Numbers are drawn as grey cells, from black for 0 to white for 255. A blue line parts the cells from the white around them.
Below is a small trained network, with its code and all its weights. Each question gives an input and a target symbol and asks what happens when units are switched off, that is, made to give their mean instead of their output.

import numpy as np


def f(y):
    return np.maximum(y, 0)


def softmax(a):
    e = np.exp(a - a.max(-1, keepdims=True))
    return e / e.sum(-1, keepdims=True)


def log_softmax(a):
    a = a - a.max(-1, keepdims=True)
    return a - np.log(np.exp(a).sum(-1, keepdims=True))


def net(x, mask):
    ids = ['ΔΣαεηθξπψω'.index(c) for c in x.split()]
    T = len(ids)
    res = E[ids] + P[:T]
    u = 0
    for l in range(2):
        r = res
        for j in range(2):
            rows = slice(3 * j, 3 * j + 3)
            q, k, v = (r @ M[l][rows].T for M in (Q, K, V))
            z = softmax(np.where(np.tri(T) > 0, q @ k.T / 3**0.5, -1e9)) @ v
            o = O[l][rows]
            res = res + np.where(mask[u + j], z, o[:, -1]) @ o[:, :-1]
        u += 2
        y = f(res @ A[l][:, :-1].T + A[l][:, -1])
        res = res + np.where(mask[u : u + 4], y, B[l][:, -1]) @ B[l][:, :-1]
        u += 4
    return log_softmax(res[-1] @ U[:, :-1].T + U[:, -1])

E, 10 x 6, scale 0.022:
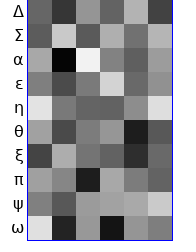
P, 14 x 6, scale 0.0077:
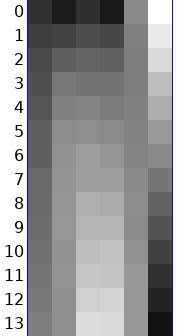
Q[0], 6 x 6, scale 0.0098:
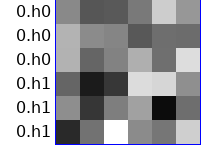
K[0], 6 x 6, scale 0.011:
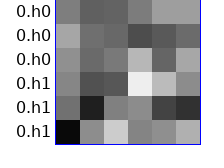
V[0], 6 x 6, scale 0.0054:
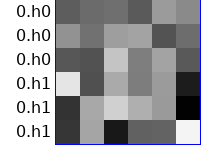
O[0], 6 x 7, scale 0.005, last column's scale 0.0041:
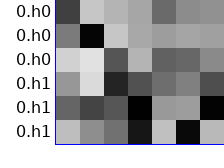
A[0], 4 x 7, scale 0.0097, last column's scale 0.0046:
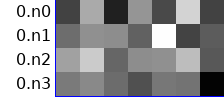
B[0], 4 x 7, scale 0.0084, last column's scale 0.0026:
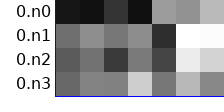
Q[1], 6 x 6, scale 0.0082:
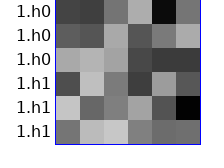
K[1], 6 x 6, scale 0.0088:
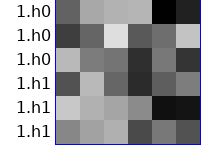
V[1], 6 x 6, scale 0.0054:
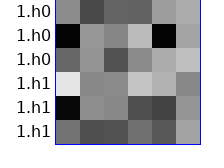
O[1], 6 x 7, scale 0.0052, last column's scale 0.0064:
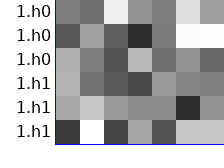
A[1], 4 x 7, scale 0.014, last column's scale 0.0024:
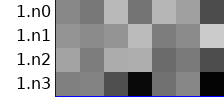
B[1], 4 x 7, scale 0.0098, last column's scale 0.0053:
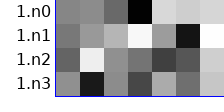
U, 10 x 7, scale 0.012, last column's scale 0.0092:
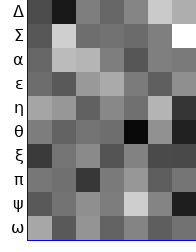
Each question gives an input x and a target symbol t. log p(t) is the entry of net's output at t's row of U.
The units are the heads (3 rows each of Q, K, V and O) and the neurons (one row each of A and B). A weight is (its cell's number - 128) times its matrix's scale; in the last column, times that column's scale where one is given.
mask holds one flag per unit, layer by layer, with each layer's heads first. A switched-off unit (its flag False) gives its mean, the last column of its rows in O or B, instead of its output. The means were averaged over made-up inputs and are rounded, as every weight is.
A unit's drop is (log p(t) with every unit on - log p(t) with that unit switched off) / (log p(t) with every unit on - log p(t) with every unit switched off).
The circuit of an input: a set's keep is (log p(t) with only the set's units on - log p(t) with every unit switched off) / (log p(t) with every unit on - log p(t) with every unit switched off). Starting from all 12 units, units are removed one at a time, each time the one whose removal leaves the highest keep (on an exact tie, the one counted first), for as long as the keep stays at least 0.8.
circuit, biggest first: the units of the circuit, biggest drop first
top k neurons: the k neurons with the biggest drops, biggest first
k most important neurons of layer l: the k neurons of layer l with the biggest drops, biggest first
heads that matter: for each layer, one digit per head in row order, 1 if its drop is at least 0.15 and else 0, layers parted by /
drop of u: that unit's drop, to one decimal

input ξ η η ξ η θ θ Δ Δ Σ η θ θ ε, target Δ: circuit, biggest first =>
0.h1
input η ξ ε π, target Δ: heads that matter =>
00 / 00
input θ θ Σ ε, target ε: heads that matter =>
01 / 00
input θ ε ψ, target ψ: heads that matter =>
01 / 10
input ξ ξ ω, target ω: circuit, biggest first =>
0.h1, 1.h0
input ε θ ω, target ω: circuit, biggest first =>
1.h0, 0.n2
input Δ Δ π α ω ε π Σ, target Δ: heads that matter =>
00 / 00
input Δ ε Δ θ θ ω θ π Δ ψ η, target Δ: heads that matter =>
11 / 01
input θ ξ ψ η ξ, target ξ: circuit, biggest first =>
1.n3, 0.h1
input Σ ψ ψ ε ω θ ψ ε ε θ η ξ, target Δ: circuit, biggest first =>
0.h1, 1.n3
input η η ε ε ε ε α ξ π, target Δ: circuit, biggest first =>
0.n0, 0.h1, 1.n1, 1.n3
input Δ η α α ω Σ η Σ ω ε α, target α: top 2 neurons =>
1.n2, 1.n1
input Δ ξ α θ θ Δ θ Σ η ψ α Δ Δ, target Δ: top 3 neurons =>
0.n1, 1.n2, 1.n1
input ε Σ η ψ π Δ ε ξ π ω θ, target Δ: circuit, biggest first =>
0.h1, 1.h0, 0.n0, 1.n3
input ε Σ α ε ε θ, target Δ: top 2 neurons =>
0.n0, 1.n2
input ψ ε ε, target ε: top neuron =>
1.n1
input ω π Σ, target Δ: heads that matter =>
10 / 00
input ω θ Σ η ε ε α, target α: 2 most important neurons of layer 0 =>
0.n0, 0.n2
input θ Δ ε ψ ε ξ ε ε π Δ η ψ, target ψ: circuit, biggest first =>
1.n0, 1.n1
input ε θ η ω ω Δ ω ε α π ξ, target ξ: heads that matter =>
00 / 01
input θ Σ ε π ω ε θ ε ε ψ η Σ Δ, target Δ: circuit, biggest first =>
0.n1
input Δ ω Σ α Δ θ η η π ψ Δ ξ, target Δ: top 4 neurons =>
1.n3, 0.n0, 1.n1, 1.n2
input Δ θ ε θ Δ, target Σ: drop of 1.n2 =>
-0.3
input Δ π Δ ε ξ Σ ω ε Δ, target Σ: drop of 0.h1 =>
-0.3
